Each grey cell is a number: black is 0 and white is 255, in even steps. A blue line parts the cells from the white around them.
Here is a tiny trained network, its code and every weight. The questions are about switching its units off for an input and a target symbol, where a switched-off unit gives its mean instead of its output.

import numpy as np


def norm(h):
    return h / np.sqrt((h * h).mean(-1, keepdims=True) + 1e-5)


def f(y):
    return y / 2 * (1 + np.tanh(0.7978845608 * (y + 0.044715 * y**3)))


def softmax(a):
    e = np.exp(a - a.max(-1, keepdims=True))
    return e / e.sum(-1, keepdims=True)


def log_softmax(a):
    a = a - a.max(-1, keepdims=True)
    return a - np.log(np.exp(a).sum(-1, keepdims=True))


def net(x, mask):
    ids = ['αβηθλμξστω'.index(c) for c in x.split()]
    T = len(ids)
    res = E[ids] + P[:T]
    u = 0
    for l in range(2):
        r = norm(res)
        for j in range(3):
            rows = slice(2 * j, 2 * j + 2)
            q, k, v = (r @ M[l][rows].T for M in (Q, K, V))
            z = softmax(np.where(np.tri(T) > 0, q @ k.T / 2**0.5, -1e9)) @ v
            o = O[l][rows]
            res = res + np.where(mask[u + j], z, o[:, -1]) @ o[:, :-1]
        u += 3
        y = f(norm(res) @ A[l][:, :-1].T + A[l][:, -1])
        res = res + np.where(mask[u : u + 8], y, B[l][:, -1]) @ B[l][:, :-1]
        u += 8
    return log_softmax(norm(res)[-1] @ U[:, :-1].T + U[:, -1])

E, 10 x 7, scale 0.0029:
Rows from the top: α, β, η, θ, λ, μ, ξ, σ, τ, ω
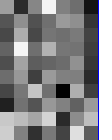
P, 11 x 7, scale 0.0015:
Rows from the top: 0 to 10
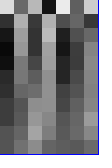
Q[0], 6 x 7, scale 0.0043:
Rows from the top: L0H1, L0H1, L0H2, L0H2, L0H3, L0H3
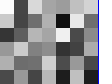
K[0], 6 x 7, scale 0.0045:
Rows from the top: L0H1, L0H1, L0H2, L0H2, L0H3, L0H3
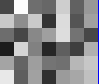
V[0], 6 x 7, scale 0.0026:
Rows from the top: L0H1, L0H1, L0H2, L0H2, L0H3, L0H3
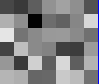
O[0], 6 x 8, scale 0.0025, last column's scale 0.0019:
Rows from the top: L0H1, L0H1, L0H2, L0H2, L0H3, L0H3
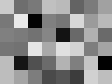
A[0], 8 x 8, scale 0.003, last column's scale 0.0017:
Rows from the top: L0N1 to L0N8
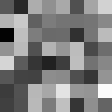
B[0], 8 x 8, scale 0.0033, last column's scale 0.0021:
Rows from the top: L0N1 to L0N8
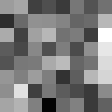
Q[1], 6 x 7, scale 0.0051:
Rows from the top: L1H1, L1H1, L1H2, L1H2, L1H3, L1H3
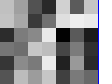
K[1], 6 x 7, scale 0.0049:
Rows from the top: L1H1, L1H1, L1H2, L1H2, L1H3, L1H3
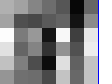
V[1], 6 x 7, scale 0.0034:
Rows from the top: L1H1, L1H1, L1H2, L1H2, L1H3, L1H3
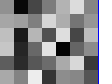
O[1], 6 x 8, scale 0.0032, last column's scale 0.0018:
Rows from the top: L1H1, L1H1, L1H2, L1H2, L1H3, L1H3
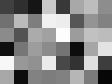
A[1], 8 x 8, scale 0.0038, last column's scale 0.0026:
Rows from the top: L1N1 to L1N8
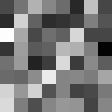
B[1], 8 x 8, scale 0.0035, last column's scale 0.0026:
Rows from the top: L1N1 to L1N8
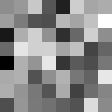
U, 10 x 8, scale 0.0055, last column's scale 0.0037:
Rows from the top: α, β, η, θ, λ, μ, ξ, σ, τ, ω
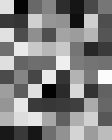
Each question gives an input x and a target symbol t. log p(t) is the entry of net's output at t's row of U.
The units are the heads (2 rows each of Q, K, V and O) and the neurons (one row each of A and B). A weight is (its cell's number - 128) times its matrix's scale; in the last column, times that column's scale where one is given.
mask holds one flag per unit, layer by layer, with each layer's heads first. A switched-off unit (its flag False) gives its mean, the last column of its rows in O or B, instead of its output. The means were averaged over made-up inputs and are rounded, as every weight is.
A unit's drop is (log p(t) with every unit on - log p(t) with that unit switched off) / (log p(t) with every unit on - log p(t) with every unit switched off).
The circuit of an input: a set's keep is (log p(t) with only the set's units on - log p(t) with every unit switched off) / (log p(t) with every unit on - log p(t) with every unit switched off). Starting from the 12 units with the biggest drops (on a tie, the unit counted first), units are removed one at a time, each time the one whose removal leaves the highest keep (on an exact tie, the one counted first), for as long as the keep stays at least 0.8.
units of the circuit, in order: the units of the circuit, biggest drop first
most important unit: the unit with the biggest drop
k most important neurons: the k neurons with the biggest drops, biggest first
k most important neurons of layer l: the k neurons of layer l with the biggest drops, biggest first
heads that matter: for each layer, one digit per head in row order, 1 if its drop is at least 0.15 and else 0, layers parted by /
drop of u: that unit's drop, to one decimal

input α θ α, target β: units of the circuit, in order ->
L1H2
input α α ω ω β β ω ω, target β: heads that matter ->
010 / 010
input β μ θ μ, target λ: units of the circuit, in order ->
L1H2, L0H3
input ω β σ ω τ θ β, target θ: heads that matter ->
011 / 100
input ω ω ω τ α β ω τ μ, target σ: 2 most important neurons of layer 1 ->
L1N2, L1N1
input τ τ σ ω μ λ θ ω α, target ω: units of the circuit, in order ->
L1H3, L0N3
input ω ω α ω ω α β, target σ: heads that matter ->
110 / 001
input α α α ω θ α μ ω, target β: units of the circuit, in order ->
L1H2, L0H1
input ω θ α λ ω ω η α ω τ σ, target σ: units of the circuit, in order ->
L0H1, L1H3, L0N5, L1H2
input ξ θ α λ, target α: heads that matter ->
000 / 001
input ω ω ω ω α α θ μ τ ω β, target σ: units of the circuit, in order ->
L0H1, L1H3, L1H2
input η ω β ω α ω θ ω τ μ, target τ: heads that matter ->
001 / 010
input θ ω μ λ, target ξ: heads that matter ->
001 / 111
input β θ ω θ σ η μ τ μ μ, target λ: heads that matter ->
000 / 010
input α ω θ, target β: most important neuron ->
L0N4
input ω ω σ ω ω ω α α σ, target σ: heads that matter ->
110 / 001
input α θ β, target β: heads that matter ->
011 / 010
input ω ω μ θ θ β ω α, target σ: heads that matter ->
110 / 001
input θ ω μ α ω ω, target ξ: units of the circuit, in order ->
L0H3, L1H3, L1H1
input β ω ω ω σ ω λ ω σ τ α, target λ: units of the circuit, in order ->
L1H2
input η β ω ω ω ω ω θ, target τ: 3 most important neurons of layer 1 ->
L1N3, L1N8, L1N5
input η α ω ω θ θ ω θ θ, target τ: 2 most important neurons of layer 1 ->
L1N3, L1N8
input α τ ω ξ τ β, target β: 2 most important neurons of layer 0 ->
L0N6, L0N5
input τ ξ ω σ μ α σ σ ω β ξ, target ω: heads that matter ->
001 / 101
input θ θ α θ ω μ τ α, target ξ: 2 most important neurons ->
L0N5, L1N3
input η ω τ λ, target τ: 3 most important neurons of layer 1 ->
L1N3, L1N8, L1N5
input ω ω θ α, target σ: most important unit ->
L0H2
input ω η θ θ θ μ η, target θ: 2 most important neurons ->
L0N3, L0N1
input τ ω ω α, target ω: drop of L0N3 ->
0.2
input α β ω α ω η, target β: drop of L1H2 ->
1.7
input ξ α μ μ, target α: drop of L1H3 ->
0.2
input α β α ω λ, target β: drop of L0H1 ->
0.1
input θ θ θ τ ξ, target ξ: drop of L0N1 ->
0.0
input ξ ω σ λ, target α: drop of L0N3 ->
0.2
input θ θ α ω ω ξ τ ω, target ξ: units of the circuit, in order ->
L1H1
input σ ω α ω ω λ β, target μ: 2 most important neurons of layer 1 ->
L1N3, L1N2
